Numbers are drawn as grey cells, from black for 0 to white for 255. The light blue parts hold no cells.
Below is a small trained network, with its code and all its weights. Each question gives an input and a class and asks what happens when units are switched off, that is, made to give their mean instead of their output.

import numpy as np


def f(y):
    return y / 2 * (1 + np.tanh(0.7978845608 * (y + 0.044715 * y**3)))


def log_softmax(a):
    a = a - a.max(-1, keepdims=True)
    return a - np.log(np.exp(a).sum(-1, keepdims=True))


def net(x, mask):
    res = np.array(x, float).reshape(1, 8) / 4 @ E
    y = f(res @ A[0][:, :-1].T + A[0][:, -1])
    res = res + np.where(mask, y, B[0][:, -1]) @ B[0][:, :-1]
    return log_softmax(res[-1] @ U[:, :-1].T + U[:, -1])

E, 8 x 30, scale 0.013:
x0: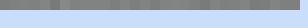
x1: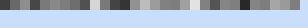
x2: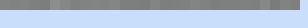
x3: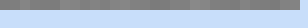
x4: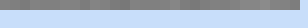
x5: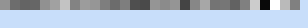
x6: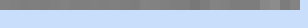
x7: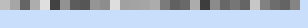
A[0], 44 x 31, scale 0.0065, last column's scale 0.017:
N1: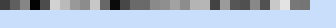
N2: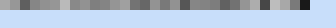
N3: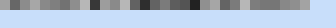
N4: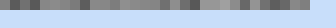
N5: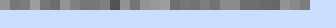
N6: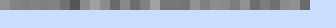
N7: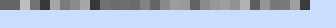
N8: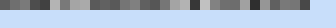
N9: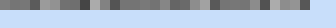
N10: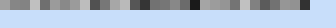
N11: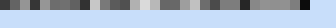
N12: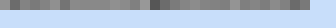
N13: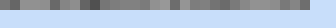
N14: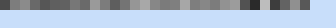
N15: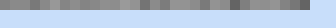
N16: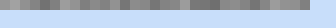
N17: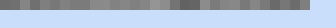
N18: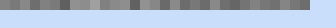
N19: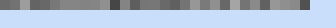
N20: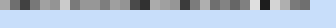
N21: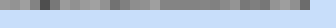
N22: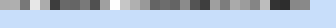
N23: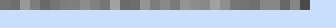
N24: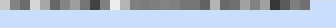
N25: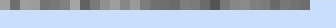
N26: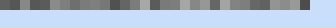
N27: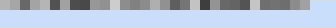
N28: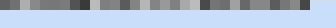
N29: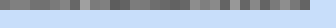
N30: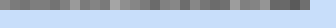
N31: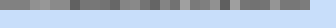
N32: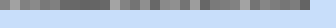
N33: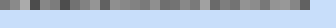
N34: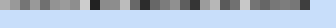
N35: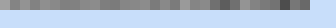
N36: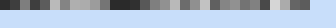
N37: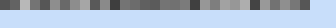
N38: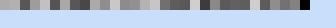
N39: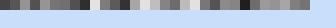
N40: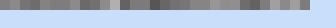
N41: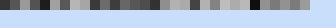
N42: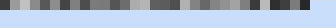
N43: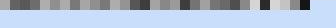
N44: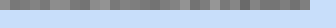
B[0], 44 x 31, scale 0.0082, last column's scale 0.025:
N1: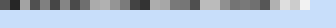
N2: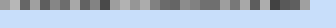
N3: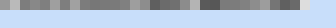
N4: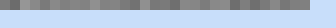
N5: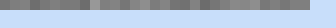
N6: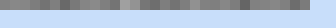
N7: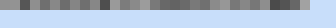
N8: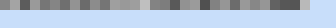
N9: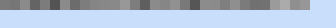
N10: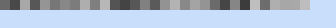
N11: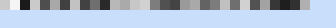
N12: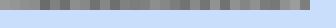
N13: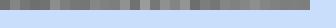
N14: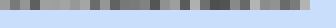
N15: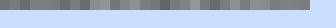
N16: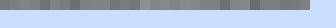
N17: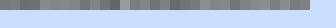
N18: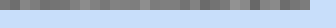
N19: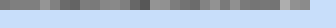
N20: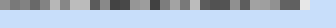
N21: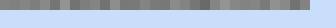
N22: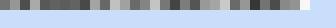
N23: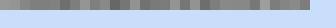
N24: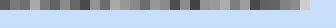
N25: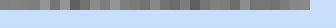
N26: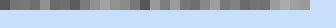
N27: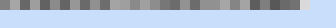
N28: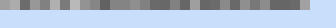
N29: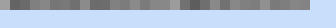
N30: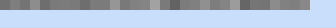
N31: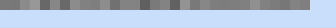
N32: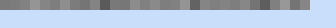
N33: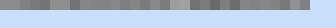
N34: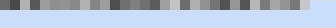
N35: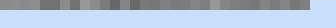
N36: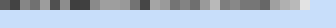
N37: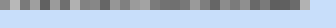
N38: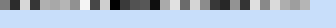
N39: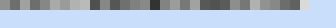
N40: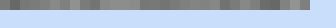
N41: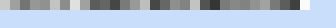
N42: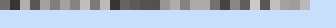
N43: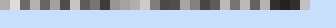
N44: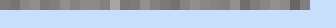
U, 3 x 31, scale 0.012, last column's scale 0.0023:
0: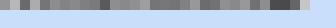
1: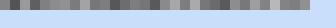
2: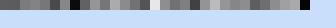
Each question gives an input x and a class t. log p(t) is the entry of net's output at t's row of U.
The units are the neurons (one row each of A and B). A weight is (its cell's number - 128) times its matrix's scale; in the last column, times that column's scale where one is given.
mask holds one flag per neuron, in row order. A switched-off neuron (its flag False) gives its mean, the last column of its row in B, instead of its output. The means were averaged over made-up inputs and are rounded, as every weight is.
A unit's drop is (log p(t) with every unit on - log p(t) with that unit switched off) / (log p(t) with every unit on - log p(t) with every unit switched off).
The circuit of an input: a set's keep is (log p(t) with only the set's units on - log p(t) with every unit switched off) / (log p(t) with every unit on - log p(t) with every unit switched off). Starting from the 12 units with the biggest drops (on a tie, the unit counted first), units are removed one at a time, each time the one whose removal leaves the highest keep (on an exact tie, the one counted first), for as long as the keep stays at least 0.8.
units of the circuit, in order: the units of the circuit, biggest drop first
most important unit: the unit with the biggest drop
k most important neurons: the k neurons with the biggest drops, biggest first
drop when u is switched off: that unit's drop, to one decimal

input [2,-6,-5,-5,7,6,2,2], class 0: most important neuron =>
[N43]
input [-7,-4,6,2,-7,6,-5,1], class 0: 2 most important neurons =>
[N43 N38]
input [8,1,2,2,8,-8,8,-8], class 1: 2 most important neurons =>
[N42 N14]
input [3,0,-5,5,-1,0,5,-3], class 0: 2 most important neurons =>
[N38 N42]
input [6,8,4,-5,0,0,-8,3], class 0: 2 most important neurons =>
[N11 N42]
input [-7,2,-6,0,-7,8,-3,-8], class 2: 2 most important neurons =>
[N1 N36]
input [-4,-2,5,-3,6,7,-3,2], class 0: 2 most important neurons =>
[N43 N2]
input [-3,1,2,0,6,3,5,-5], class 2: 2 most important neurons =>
[N1 N36]
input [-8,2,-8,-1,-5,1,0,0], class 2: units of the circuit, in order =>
[N41 N20]
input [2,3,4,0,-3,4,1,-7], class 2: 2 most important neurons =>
[N1 N36]
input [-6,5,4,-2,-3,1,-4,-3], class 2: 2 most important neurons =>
[N1 N20]
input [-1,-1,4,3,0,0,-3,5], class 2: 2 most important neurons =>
[N41 N43]
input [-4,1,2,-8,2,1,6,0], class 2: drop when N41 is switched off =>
0.5
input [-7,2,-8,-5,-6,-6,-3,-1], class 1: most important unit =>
N42
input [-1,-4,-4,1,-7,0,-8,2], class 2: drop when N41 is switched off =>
0.4
